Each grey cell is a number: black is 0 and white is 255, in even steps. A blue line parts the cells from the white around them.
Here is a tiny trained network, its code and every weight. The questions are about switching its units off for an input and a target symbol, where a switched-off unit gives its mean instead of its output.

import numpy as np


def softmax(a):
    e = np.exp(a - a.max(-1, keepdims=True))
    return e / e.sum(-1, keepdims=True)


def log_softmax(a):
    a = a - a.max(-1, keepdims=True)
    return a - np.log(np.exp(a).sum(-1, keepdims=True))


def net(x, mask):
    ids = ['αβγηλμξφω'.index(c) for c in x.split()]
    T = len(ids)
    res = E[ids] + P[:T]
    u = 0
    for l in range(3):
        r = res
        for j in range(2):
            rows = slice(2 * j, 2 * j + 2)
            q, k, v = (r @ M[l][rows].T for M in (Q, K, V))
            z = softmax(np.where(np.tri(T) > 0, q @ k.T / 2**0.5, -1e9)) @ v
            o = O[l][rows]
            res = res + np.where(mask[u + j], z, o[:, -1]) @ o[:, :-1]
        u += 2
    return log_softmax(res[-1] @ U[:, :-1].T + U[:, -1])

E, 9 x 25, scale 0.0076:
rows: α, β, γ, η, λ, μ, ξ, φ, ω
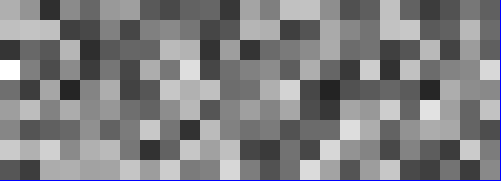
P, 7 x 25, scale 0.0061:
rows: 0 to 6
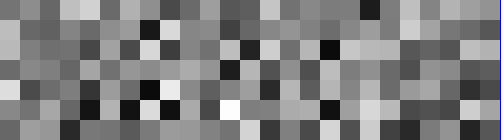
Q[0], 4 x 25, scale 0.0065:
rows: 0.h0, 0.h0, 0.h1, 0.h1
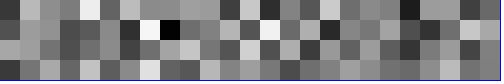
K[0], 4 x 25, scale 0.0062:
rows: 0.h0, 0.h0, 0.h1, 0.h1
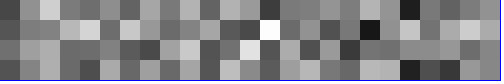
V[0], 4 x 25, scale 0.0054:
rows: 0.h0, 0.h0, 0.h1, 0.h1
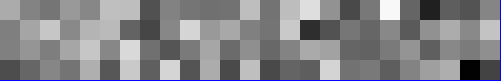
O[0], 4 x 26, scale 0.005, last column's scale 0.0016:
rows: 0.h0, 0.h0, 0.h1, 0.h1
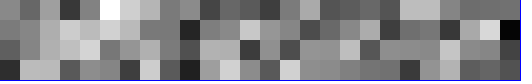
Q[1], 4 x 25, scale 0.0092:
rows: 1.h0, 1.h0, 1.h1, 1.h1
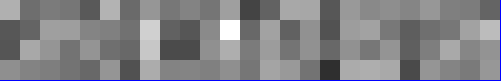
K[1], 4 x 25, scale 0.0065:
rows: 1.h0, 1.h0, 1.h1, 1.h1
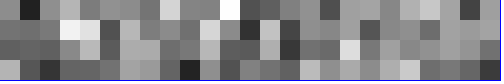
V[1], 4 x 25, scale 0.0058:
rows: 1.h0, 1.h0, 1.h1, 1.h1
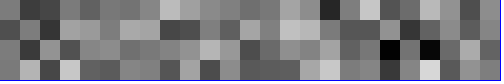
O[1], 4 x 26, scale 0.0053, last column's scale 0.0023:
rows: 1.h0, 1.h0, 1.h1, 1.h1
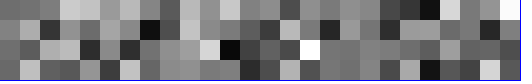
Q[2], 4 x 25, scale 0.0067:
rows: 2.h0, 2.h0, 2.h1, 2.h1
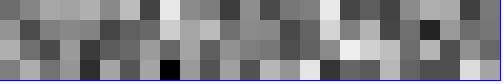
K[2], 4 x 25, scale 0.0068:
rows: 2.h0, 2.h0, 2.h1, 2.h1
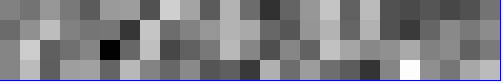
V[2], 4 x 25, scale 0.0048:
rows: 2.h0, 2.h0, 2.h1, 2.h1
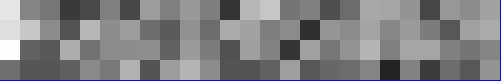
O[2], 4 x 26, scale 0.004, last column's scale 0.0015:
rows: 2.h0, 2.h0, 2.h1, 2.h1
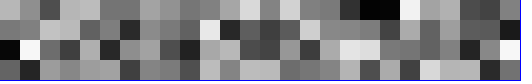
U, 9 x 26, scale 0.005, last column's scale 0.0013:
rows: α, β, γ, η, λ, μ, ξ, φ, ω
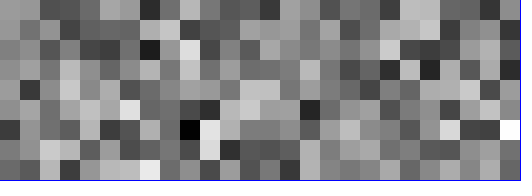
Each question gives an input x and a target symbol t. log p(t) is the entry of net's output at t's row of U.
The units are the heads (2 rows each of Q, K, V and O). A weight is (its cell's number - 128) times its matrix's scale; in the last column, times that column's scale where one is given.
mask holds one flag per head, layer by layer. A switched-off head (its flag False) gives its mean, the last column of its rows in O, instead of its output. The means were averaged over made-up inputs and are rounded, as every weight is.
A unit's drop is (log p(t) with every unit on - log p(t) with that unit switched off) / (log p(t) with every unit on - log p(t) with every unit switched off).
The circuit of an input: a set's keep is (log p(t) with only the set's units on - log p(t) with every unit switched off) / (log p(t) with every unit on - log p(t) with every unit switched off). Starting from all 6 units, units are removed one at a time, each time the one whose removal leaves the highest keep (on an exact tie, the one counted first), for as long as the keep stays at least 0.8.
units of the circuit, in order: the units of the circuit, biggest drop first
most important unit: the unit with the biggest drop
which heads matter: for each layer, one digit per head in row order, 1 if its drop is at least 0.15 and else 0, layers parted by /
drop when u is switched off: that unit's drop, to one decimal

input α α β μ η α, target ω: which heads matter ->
10 / 10 / 00
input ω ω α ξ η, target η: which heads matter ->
00 / 11 / 10
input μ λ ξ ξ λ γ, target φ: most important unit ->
2.h0
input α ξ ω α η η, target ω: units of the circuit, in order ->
0.h0, 0.h1, 2.h0
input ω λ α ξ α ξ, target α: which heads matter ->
01 / 10 / 00
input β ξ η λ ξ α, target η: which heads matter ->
00 / 10 / 11
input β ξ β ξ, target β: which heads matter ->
01 / 10 / 00
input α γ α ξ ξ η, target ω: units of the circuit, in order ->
0.h0, 1.h0
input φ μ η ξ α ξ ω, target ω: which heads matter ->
10 / 00 / 10
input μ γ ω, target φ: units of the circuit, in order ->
2.h0, 1.h1, 0.h0
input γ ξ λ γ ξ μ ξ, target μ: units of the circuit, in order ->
0.h1, 1.h1, 0.h0
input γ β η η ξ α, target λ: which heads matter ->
00 / 01 / 11
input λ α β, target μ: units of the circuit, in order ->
1.h1, 0.h0, 2.h0
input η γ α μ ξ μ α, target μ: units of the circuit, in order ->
0.h0
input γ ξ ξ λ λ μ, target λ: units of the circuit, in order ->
2.h1, 1.h1
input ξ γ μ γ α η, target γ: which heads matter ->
11 / 00 / 10
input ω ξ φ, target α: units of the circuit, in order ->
1.h0, 0.h1
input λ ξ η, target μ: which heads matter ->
10 / 01 / 10
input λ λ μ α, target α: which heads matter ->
10 / 10 / 00
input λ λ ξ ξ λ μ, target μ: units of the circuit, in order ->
1.h1, 0.h0, 2.h0
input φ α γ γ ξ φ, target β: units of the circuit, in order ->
1.h0, 0.h1
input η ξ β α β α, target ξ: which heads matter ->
01 / 00 / 01
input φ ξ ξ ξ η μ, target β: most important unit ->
1.h0
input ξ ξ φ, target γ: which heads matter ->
10 / 00 / 11
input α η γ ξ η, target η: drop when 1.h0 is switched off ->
0.7
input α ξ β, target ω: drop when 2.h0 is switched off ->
0.1
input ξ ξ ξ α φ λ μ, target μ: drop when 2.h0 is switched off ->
-0.1
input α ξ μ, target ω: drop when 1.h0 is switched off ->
0.2
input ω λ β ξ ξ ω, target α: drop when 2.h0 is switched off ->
0.1
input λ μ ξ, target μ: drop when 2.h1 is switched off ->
0.0
